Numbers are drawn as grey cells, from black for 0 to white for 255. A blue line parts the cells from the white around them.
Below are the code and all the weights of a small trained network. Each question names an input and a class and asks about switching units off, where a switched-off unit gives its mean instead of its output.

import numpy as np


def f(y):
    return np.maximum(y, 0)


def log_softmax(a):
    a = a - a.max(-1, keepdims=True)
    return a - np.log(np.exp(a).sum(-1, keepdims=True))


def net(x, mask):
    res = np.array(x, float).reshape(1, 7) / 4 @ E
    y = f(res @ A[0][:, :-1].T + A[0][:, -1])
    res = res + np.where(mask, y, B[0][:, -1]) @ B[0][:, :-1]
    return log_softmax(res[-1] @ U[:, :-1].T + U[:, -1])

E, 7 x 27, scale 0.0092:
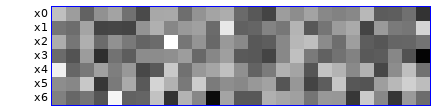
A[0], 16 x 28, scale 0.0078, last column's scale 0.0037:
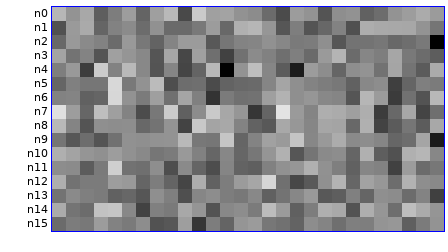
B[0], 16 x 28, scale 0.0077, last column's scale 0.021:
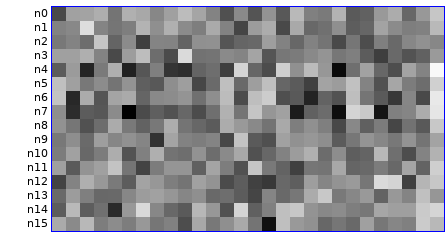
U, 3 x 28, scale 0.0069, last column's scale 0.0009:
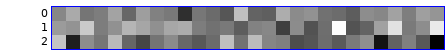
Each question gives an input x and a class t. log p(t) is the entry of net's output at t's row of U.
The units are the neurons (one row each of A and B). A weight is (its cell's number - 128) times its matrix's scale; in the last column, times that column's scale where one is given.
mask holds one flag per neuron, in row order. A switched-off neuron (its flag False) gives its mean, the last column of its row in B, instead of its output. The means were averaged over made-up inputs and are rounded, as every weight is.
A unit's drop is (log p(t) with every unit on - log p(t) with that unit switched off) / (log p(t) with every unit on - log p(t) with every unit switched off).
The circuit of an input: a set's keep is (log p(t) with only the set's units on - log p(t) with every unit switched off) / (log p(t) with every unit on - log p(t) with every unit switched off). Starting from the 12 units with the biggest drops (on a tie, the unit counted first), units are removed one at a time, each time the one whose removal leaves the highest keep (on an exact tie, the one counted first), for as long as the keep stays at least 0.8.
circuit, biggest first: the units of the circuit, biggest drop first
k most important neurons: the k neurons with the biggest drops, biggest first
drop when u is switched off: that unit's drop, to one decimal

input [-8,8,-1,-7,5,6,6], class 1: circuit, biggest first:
[n4]
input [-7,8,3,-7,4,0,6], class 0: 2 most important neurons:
[n14, n9]
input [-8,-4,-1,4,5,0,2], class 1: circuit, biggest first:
[n4, n7]
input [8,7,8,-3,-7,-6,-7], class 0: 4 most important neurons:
[n6, n11, n5, n13]
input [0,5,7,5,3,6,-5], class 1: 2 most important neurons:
[n0, n4]
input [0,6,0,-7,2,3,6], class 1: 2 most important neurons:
[n4, n7]
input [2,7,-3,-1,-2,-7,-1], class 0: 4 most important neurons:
[n6, n7, n11, n5]
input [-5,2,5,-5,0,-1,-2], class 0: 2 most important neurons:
[n6, n5]
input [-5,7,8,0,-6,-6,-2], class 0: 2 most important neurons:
[n6, n7]
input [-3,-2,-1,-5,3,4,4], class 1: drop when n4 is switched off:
0.4
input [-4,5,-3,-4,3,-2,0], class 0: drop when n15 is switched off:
-0.1
